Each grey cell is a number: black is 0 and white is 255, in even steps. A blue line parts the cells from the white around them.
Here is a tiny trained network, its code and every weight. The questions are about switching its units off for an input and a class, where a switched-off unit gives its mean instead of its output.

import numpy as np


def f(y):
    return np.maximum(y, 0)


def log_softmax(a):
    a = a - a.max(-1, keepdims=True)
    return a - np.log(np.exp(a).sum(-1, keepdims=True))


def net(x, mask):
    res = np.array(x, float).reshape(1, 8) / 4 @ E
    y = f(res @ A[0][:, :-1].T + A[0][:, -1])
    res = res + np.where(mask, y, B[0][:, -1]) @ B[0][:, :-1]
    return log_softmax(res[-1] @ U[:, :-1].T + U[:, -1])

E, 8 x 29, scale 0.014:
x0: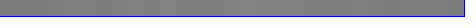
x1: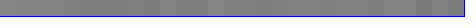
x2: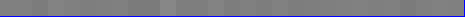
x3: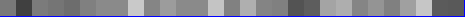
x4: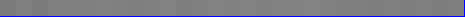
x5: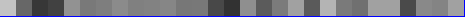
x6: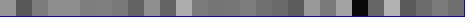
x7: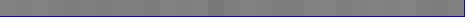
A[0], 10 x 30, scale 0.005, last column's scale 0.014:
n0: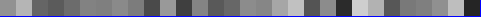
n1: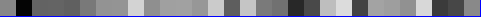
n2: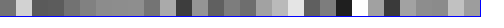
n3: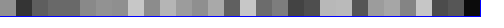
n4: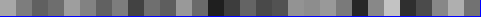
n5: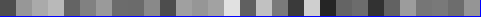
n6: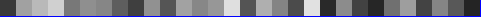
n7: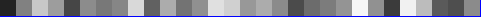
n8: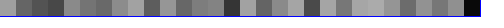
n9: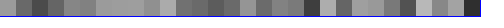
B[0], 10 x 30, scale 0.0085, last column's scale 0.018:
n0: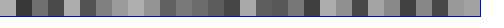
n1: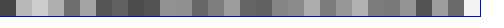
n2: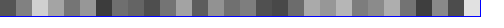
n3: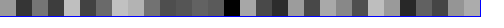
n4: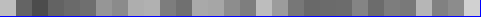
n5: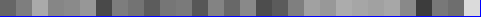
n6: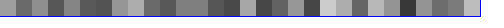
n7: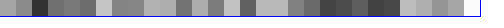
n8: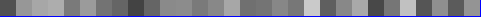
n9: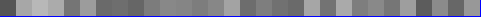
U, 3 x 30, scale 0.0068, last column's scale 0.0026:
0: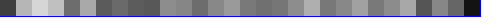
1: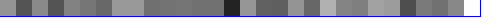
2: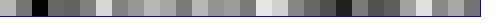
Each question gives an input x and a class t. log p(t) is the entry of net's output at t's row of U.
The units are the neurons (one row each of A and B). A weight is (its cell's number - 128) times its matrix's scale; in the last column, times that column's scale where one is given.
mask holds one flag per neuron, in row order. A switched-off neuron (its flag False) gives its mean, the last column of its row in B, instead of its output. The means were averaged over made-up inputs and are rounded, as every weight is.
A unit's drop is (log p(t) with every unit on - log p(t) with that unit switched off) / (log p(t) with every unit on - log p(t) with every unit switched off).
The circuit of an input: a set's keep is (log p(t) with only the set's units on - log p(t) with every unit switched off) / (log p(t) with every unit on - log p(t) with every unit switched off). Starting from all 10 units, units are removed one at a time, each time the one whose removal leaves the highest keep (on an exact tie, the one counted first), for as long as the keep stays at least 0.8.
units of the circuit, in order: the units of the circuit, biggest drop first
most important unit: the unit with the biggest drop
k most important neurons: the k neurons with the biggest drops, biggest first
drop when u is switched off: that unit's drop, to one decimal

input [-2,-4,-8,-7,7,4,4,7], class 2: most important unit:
n4
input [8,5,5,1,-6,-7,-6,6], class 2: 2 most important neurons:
(n7 n1)
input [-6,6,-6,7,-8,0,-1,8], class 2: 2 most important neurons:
(n7 n2)
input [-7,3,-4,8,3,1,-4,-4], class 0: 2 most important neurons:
(n1 n4)
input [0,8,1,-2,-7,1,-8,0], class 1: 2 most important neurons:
(n0 n1)
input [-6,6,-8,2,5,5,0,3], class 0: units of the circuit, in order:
(n6 n0)
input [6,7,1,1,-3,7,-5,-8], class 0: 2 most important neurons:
(n8 n9)
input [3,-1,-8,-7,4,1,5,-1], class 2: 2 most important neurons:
(n4 n2)
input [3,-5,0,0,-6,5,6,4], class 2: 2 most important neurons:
(n4 n2)
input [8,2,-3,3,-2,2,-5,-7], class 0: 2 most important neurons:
(n2 n4)
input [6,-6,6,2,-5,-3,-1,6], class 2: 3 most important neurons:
(n7 n2 n1)
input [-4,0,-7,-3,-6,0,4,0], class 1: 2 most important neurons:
(n7 n1)
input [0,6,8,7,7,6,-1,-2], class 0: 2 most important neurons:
(n1 n8)
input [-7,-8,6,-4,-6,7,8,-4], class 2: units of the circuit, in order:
(n4)
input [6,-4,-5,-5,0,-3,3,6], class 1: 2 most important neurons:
(n1 n6)
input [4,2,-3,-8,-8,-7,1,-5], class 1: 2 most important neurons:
(n6 n1)
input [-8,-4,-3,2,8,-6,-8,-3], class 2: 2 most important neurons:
(n7 n1)
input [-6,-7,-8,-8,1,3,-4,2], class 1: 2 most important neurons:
(n0 n1)
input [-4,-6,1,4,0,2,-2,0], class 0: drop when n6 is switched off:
0.1
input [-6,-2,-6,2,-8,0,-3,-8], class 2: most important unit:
n5
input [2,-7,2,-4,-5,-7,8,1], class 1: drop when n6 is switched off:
0.7
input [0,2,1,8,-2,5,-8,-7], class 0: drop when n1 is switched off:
0.2
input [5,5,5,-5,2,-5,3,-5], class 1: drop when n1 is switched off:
0.2
